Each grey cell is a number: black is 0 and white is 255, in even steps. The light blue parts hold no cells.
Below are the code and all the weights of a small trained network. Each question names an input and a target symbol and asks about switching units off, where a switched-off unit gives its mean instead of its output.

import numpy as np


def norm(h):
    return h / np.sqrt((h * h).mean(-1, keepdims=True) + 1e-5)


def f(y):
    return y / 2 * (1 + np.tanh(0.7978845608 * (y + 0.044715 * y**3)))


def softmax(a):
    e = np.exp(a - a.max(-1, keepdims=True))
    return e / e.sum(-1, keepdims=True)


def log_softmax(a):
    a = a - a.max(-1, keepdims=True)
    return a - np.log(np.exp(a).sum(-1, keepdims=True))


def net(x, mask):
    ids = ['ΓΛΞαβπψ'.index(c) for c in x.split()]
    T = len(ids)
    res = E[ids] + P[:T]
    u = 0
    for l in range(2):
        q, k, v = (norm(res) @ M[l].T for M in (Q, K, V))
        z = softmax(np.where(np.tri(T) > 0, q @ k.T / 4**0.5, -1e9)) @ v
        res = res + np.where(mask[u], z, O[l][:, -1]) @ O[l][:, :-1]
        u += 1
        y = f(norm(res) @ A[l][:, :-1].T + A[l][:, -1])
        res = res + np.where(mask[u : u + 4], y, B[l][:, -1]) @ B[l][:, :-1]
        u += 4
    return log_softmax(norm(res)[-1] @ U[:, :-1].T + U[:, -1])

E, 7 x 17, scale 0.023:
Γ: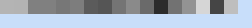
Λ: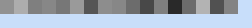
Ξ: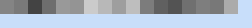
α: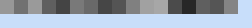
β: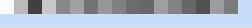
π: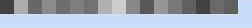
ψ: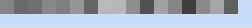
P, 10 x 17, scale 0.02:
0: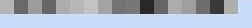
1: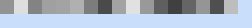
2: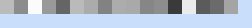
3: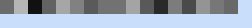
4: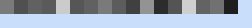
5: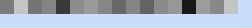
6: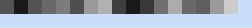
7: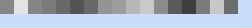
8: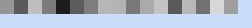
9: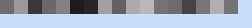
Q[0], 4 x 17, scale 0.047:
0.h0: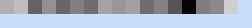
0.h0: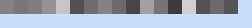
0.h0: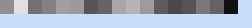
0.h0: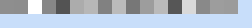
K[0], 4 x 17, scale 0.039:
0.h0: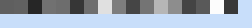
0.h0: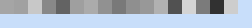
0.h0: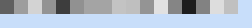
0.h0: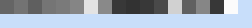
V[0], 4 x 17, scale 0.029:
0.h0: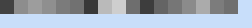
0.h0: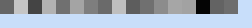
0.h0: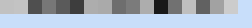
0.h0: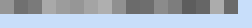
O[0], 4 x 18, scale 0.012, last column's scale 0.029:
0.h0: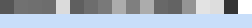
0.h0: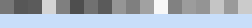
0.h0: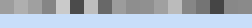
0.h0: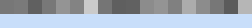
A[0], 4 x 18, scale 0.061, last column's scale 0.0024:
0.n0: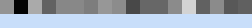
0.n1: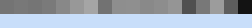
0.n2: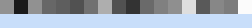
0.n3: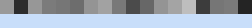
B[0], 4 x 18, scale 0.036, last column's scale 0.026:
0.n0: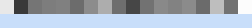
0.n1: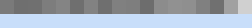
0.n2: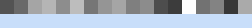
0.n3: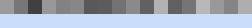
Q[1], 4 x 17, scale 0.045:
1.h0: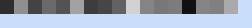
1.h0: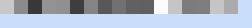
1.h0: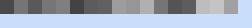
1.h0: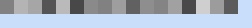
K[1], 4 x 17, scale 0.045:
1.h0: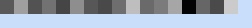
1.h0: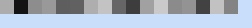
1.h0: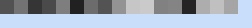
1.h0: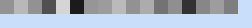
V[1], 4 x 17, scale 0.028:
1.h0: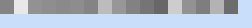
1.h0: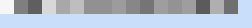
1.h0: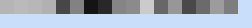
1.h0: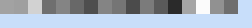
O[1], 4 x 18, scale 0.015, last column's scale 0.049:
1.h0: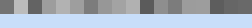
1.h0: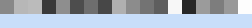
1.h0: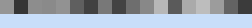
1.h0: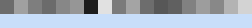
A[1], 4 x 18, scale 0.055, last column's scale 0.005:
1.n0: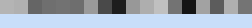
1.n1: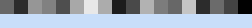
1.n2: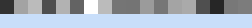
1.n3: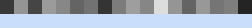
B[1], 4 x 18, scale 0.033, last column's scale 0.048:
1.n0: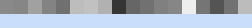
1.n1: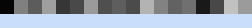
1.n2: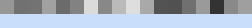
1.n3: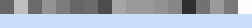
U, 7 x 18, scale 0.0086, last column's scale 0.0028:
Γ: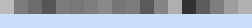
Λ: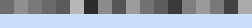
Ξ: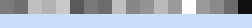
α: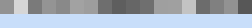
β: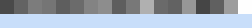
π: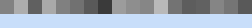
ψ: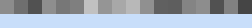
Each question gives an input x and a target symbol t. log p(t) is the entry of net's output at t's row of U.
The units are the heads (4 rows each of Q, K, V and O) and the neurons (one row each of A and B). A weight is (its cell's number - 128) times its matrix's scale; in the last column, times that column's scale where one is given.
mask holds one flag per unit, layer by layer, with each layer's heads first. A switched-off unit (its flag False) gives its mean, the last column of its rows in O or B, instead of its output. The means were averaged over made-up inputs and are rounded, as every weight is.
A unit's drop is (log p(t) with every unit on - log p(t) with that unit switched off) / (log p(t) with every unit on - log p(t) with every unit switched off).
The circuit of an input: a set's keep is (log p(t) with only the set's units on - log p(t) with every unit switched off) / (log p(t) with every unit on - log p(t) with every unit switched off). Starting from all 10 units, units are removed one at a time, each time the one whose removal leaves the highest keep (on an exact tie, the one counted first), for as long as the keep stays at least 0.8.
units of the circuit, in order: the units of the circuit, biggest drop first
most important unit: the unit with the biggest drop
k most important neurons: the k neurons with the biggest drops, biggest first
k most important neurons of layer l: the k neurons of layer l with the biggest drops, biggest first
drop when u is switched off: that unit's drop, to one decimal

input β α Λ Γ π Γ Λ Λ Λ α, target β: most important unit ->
0.n0
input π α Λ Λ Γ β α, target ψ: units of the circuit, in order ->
[0.h0 0.n0 1.n2]
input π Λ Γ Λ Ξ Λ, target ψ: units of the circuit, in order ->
[1.n2 0.h0]
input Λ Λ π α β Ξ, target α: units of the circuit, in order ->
[1.n0 0.h0]
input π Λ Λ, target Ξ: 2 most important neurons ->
[0.n2 1.n3]
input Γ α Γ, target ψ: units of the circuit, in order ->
[0.h0 0.n3 1.n2]
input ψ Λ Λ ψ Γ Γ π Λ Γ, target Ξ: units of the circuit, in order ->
[0.h0 1.n3]
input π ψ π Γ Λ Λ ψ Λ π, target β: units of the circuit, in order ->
[0.h0 1.n1 0.n2]
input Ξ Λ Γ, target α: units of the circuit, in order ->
[0.h0 1.n0 0.n3]
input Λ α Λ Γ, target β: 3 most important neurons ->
[0.n0 1.n1 0.n3]
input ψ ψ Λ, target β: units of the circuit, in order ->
[0.h0 1.n1 0.n2]
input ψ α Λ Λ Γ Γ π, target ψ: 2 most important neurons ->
[0.n0 1.n2]
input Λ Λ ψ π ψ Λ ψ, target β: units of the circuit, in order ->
[0.n2 1.n1]
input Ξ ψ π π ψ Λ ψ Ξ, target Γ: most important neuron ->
[0.n2]
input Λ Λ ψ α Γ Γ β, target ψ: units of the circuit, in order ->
[0.h0 1.n2 0.n0]
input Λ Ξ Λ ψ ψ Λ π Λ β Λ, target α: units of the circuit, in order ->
[0.h0 1.n0]
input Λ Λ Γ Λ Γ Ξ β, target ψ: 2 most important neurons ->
[0.n0 1.n2]
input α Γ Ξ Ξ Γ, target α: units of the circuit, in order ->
[1.n0 0.h0 0.n3]
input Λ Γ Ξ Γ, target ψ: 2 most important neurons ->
[1.n2 0.n3]
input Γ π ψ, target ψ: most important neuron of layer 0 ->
[0.n3]
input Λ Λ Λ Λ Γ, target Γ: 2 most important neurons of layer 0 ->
[0.n0 0.n2]
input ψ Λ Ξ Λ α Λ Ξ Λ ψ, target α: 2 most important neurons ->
[1.n0 0.n3]
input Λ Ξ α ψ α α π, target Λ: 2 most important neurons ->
[0.n3 0.n2]
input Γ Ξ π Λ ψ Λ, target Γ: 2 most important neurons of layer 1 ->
[1.n3 1.n0]
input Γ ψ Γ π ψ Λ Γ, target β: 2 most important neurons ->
[0.n2 1.n1]
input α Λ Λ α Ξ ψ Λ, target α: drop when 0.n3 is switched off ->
0.9
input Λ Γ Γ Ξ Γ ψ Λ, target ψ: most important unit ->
0.h0
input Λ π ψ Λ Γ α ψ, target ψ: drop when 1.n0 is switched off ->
0.0
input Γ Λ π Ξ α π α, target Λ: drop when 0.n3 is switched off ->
0.7
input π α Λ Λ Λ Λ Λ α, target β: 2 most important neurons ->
[0.n0 1.n1]
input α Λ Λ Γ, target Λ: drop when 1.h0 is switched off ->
0.4
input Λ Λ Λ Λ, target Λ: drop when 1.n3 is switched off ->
0.1
